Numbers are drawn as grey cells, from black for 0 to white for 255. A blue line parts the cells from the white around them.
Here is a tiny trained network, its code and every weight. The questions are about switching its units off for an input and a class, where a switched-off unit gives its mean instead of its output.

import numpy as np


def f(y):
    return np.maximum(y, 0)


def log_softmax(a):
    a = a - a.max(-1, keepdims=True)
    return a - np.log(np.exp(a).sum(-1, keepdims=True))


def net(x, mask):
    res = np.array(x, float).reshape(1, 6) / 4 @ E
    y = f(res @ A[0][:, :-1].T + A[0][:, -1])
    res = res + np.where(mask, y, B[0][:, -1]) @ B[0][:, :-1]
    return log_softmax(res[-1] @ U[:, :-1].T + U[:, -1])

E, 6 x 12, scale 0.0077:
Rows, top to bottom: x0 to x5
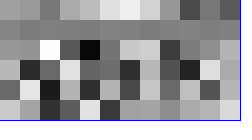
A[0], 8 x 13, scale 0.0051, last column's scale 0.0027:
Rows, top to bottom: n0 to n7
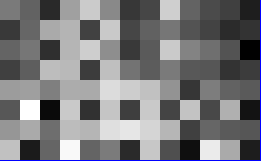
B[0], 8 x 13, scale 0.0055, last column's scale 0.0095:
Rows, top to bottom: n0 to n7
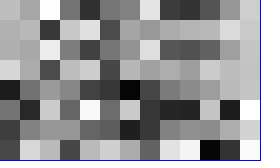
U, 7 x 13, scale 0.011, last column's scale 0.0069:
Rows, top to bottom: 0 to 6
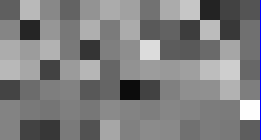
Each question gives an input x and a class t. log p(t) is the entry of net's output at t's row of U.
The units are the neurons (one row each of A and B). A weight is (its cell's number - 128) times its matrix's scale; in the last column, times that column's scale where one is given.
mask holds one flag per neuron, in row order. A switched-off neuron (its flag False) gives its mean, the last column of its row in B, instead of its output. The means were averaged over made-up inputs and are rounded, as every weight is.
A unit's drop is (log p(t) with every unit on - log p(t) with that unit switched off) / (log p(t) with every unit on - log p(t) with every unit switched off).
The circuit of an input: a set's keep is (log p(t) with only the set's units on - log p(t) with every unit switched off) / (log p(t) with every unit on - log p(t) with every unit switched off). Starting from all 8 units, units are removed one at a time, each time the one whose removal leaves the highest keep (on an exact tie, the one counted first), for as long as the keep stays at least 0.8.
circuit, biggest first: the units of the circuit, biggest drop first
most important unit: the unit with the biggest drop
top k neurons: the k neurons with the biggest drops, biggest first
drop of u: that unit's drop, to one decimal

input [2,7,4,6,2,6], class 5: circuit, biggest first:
n7, n1
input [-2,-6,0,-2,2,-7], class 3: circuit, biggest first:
n1, n3
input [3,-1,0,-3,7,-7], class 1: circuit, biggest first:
n5
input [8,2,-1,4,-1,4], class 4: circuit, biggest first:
n4, n6
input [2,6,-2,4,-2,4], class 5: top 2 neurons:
n5, n1
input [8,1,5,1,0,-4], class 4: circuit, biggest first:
n4, n6
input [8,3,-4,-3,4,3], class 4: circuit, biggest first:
n6, n4
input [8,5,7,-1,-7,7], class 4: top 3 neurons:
n4, n6, n5
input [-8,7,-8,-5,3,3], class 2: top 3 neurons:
n0, n2, n7
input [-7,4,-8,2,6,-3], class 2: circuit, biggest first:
n0, n2
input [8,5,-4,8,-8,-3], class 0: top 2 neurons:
n7, n5
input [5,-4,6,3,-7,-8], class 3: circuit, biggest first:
n3, n1, n5
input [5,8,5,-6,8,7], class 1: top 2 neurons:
n5, n7
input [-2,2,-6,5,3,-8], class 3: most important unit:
n1
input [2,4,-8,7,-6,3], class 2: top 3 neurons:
n0, n2, n5
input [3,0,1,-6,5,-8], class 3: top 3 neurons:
n1, n3, n7
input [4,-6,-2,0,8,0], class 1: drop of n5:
0.9
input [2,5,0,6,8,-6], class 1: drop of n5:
1.5
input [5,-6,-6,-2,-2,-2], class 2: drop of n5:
0.1
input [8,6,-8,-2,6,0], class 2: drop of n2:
0.5
